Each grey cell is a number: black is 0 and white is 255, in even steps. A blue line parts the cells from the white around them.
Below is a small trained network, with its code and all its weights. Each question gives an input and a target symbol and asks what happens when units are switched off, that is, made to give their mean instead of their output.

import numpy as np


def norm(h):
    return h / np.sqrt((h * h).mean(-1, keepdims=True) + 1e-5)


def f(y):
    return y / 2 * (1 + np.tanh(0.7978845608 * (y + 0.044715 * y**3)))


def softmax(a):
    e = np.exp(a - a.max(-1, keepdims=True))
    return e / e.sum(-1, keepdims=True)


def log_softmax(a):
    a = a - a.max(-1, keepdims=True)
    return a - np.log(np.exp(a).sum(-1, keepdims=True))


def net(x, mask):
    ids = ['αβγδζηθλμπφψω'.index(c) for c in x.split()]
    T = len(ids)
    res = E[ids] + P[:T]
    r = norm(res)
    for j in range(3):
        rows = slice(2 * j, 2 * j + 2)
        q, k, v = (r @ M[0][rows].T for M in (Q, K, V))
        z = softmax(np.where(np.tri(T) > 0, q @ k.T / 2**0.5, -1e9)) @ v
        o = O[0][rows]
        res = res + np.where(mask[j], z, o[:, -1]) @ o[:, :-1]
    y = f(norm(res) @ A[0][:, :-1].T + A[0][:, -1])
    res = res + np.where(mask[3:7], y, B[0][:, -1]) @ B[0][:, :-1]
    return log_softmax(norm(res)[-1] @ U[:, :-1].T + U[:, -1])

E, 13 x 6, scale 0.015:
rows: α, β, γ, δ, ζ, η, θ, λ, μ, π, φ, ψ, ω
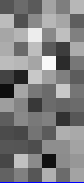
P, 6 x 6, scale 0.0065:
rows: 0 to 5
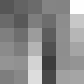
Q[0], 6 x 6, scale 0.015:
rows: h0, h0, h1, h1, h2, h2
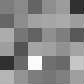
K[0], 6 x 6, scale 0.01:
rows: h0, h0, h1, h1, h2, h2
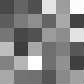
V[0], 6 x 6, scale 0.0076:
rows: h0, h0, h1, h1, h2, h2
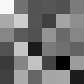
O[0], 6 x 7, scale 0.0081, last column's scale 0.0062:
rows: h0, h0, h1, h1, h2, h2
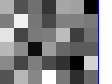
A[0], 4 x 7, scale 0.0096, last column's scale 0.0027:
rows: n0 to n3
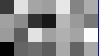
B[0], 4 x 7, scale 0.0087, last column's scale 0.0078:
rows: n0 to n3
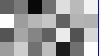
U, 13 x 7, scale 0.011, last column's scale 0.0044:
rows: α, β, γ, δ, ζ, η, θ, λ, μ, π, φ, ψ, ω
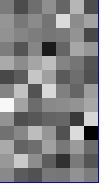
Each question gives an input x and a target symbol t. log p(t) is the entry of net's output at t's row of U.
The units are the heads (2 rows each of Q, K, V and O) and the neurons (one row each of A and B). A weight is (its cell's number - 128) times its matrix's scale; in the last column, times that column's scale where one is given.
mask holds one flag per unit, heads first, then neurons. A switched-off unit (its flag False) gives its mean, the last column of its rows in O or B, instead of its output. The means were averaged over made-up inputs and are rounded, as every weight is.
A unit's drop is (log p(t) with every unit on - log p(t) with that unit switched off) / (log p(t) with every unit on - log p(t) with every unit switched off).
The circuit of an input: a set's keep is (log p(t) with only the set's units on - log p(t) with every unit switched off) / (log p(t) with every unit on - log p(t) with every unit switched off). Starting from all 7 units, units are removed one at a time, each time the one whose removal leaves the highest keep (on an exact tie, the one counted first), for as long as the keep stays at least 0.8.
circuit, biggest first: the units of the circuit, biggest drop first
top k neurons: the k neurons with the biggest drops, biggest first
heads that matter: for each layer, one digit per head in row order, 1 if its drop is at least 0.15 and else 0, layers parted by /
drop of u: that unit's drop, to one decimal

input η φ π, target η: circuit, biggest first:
(n0 h0)
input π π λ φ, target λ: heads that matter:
000
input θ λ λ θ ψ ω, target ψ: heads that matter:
101
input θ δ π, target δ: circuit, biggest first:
(h2)
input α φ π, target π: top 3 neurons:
(n0 n3 n1)
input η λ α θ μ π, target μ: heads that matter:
001
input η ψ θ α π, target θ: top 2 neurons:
(n3 n0)
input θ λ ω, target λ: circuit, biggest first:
(h0 n1)
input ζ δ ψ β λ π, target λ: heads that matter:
100
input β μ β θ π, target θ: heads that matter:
001
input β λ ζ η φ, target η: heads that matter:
110
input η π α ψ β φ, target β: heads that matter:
011
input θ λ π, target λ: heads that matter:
110
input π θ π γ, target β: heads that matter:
000
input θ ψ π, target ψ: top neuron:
(n0)
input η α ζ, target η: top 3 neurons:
(n0 n3 n1)
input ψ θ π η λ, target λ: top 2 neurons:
(n1 n3)
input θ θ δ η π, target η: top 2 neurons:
(n0 n3)
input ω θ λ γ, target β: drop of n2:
0.1
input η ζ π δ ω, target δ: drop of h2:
0.2
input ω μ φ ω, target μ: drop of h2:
0.2
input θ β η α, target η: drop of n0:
0.2
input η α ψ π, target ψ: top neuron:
(n3)
